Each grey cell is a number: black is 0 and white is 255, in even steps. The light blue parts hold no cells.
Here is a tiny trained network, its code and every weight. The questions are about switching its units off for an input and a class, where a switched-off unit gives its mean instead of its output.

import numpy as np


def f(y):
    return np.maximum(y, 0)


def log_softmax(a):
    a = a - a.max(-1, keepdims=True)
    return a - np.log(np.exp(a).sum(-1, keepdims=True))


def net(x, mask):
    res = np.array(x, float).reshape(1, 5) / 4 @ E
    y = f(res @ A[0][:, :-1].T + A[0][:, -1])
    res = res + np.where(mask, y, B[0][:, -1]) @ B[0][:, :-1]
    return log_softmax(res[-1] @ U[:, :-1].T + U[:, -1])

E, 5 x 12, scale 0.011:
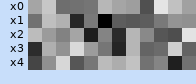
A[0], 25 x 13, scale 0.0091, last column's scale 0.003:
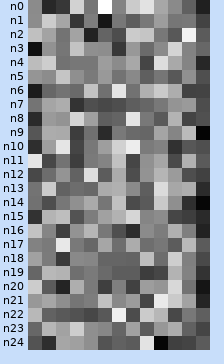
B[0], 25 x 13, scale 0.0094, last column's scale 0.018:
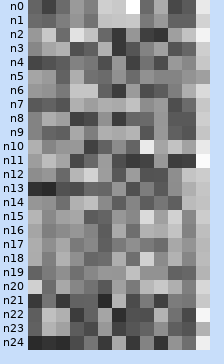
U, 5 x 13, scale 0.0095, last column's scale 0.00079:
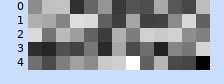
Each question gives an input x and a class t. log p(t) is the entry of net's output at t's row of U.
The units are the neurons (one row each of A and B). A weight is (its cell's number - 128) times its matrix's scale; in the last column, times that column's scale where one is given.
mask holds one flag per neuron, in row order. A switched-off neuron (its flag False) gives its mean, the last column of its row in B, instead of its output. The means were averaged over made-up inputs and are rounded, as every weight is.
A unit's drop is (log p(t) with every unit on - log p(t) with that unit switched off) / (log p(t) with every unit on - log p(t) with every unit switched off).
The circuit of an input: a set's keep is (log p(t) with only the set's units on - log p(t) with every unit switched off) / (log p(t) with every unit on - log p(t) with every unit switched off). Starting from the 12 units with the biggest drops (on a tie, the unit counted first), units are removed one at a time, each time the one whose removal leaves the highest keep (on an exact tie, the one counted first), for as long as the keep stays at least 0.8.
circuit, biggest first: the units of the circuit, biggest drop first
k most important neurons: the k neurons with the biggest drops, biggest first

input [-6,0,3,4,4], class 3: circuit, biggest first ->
[n24]
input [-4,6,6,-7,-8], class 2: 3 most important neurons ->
[n20; n16; n18]
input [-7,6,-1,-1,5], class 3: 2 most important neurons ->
[n24; n0]
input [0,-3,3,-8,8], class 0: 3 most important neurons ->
[n11; n22; n20]
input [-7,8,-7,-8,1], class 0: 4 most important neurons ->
[n22; n11; n0; n2]
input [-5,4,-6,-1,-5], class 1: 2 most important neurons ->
[n12; n6]
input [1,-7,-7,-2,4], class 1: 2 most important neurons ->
[n6; n14]
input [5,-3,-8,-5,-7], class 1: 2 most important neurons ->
[n6; n14]
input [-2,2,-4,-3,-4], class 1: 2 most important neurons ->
[n12; n10]
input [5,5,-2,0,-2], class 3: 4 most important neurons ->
[n0; n21; n4; n13]
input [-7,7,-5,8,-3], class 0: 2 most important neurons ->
[n8; n3]
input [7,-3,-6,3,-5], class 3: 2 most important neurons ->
[n21; n13]
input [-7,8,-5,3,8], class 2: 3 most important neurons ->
[n10; n15; n0]
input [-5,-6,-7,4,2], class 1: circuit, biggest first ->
[n6]
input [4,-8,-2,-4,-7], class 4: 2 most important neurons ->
[n0; n10]
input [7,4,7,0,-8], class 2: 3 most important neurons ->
[n20; n18; n16]
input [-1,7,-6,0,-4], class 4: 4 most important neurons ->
[n1; n2; n9; n7]
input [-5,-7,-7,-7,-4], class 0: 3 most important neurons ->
[n22; n11; n2]
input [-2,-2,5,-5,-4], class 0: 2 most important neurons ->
[n11; n6]
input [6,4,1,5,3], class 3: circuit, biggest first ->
[n21]
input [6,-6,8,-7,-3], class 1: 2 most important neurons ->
[n2; n8]
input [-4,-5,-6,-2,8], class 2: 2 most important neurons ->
[n10; n15]
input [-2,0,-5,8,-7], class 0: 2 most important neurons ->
[n3; n8]
